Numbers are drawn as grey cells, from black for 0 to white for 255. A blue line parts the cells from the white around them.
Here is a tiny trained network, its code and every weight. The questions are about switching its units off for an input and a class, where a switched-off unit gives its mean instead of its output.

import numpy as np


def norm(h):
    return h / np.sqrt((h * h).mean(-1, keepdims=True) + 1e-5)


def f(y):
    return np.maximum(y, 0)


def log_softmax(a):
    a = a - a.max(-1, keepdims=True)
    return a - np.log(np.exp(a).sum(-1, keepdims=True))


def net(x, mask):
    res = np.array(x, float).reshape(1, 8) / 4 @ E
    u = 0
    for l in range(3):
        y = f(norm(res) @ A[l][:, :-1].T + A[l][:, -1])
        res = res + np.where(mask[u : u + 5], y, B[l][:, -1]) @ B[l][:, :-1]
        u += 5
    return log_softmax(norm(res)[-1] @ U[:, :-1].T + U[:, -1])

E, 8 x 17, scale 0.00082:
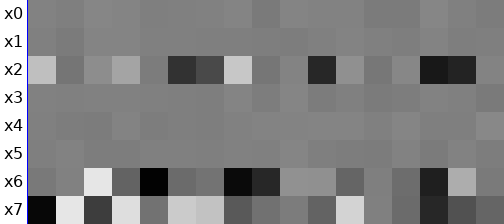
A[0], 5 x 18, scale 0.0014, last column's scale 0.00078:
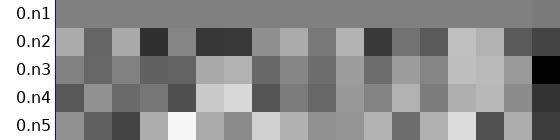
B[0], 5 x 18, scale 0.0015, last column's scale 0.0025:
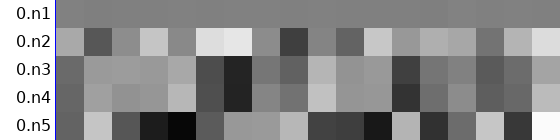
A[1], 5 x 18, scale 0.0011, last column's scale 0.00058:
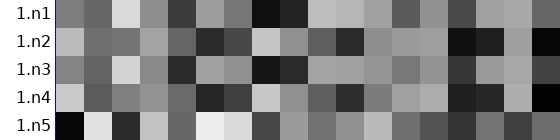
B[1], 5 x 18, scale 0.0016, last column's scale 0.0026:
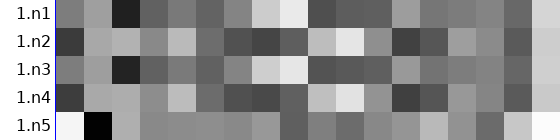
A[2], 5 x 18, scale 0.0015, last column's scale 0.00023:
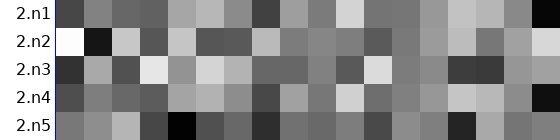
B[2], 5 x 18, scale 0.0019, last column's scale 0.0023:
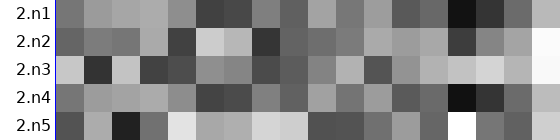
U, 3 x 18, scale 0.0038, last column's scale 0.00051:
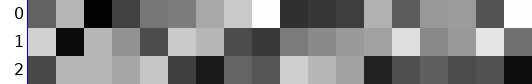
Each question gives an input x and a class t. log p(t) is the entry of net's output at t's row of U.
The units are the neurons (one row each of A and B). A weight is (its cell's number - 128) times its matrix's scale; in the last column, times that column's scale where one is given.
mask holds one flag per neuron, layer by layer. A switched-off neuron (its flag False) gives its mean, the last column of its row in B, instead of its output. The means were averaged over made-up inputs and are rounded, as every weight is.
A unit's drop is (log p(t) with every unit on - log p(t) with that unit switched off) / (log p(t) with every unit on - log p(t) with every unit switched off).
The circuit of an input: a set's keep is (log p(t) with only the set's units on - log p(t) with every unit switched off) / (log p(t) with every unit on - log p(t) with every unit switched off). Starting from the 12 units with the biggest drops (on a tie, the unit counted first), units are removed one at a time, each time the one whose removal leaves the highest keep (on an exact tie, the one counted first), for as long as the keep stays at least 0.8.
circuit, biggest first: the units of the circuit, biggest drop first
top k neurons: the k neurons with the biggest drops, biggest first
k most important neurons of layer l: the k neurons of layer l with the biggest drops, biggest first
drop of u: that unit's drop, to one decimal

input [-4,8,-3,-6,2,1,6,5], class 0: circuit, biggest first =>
2.n5
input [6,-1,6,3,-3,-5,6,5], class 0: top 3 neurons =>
2.n5; 1.n3; 1.n1
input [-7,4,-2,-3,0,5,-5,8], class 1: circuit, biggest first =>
2.n3; 1.n5
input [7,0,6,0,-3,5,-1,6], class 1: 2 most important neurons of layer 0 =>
0.n4; 0.n3
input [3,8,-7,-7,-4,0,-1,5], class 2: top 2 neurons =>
0.n4; 2.n1
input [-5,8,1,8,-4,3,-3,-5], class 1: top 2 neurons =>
2.n2; 0.n2
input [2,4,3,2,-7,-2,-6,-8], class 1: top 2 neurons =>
2.n2; 0.n2
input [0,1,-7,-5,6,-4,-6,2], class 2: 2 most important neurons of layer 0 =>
0.n4; 0.n3
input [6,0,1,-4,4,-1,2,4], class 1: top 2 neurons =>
0.n5; 1.n5
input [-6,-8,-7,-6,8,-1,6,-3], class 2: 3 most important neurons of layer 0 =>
0.n5; 0.n4; 0.n3
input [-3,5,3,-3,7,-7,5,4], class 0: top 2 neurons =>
2.n5; 0.n2
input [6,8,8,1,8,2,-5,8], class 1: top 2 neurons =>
2.n3; 1.n5
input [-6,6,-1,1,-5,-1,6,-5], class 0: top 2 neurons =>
1.n5; 2.n5
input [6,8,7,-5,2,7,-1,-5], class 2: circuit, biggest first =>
1.n4
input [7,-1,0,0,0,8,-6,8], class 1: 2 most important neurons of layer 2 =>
2.n3; 2.n5
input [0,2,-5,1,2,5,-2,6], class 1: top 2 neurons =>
1.n5; 2.n3
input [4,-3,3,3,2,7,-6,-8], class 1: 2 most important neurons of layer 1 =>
1.n1; 1.n3
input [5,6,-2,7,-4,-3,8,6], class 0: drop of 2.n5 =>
0.3
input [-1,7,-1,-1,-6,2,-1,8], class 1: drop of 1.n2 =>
0.0
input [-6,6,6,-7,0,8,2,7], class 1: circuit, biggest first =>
2.n3
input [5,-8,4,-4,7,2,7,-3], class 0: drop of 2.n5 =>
0.1
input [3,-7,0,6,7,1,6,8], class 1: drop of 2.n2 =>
-0.1
